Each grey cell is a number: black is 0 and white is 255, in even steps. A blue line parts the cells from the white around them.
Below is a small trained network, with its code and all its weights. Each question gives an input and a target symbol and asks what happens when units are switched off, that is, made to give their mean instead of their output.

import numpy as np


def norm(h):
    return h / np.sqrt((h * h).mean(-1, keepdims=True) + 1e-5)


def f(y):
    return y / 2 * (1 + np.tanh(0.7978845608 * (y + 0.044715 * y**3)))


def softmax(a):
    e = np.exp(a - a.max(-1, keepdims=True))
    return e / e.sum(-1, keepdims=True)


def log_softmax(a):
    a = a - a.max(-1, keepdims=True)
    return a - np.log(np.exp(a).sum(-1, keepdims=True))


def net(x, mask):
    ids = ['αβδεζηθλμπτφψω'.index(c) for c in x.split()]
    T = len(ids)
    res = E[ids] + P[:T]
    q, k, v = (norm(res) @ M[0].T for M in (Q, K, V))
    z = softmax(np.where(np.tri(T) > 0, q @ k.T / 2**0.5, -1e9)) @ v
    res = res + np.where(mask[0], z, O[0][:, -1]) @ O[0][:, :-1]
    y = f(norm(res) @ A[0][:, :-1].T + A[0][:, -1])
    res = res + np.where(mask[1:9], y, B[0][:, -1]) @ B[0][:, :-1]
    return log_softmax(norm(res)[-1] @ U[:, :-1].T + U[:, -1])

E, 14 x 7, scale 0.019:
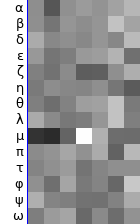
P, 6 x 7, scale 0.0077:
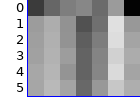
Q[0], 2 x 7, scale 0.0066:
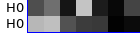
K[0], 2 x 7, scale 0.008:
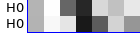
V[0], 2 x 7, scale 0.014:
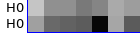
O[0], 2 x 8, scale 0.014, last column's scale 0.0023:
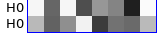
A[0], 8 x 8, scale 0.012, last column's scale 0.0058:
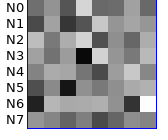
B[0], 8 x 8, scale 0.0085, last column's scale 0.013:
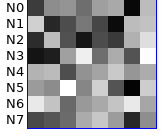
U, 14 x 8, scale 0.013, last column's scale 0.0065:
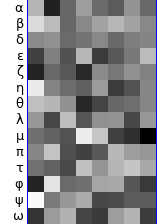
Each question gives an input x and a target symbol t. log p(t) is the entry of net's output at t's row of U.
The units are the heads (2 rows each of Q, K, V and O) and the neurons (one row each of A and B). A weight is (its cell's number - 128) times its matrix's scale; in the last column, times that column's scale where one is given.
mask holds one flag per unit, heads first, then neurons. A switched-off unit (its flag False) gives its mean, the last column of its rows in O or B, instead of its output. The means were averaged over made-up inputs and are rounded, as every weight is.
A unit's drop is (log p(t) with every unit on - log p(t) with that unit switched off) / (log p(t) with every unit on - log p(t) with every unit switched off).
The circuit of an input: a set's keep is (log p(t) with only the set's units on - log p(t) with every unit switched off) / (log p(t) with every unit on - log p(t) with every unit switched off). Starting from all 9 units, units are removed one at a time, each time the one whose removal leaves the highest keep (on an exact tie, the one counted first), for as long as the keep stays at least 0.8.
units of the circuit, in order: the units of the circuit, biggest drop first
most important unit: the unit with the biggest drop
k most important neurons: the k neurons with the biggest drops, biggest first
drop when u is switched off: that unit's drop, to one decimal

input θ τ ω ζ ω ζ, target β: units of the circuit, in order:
H0; N3; N2
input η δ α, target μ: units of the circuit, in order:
H0; N5; N2
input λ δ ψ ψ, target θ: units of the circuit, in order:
H0; N2; N3
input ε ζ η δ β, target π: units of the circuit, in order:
H0; N3; N2
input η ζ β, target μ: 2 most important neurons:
N5; N1
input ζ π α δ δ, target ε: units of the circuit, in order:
H0; N2
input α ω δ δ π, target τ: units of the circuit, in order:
N5
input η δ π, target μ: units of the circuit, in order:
H0; N5; N2
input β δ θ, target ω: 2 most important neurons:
N2; N5
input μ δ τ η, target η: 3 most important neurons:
N1; N3; N5
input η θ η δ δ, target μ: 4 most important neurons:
N5; N1; N2; N0
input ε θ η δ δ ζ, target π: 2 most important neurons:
N3; N4
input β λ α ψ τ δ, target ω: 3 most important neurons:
N2; N5; N1
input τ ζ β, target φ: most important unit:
H0
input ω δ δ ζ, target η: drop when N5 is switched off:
0.6
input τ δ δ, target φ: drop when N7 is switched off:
0.0
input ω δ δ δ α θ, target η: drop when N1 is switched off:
0.6
